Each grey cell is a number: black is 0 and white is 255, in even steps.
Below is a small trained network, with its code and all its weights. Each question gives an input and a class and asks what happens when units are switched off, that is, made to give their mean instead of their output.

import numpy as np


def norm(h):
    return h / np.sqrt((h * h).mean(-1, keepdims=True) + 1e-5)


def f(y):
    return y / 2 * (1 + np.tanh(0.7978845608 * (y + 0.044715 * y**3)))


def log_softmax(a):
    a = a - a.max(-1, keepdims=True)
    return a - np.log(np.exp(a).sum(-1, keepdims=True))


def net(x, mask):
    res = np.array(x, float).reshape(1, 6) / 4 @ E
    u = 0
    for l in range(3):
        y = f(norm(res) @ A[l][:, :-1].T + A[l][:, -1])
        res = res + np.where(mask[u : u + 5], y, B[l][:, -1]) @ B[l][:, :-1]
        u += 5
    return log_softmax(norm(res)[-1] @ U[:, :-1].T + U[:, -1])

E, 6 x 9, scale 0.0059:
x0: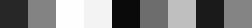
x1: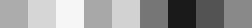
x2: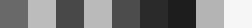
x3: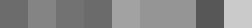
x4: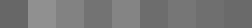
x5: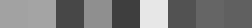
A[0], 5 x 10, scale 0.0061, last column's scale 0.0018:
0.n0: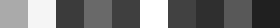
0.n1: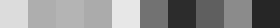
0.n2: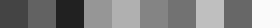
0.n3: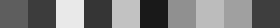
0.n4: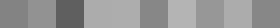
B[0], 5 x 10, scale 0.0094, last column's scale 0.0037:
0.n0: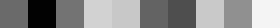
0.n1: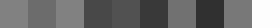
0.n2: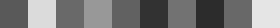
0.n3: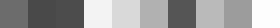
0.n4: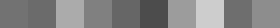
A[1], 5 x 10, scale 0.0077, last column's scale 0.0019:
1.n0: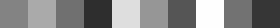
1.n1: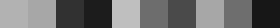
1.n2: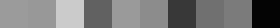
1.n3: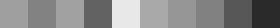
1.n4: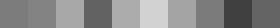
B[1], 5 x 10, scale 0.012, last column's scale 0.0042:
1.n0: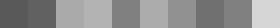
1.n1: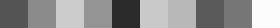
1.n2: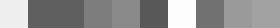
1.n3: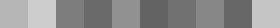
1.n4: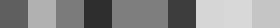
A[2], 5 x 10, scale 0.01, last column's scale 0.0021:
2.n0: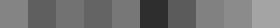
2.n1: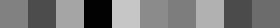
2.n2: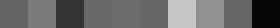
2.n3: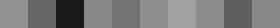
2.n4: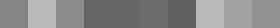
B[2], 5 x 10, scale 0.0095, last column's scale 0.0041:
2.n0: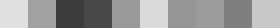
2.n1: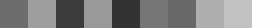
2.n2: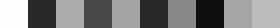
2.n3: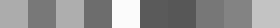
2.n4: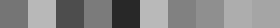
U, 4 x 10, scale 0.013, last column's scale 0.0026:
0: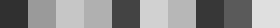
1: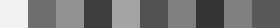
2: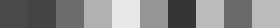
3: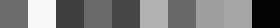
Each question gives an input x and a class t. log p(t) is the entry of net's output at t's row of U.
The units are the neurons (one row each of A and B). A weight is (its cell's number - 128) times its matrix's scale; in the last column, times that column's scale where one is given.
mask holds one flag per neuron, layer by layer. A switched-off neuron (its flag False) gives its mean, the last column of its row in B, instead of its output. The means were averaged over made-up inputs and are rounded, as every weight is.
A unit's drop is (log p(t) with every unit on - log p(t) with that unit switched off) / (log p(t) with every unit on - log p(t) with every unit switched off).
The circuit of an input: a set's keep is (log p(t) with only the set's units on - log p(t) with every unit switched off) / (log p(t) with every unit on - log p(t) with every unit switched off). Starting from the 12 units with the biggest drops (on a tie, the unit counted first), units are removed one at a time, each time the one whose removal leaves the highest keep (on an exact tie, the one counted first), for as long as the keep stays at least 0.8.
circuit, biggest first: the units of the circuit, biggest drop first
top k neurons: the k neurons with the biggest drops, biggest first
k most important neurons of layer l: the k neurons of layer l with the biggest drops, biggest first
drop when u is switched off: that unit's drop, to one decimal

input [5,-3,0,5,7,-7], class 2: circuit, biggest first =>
0.n3
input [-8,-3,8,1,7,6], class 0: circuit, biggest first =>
1.n1, 1.n0
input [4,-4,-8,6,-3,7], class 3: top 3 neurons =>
1.n4, 0.n3, 2.n1
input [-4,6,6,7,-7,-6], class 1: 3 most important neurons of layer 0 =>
0.n1, 0.n0, 0.n2
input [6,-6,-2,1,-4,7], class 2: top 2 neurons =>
1.n1, 0.n0
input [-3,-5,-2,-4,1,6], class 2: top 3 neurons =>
0.n0, 0.n1, 1.n2
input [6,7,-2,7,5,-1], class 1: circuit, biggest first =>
1.n1, 1.n2
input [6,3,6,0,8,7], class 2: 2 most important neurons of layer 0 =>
0.n0, 0.n2
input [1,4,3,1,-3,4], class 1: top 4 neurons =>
0.n1, 0.n3, 2.n0, 1.n0
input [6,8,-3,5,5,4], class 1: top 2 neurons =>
1.n1, 1.n2
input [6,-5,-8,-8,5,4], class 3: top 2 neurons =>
1.n4, 0.n2
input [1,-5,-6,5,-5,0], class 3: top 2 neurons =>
1.n4, 0.n1
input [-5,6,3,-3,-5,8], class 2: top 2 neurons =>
0.n0, 2.n2
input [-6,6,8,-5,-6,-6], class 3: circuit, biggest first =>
2.n4
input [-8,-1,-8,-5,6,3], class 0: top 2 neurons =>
1.n1, 1.n0
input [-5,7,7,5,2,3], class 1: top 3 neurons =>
0.n1, 1.n2, 1.n4
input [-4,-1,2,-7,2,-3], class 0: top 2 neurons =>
1.n1, 0.n0
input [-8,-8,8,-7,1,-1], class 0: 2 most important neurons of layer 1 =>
1.n1, 1.n2
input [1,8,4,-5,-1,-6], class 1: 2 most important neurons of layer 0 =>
0.n1, 0.n0
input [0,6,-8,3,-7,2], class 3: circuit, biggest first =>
1.n4
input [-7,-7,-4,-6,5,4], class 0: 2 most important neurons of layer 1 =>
1.n1, 1.n0
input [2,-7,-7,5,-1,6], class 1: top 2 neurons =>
2.n2, 0.n3
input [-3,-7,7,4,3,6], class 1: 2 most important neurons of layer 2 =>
2.n2, 2.n3
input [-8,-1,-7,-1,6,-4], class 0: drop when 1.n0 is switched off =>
0.5
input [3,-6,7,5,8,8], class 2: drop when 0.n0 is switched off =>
0.6
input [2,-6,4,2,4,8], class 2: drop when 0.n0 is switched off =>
0.9
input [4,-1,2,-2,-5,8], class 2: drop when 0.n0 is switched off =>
0.3
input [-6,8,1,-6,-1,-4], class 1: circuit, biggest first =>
0.n1
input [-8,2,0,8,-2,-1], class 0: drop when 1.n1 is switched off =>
0.1
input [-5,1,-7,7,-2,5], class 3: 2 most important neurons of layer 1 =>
1.n4, 1.n3
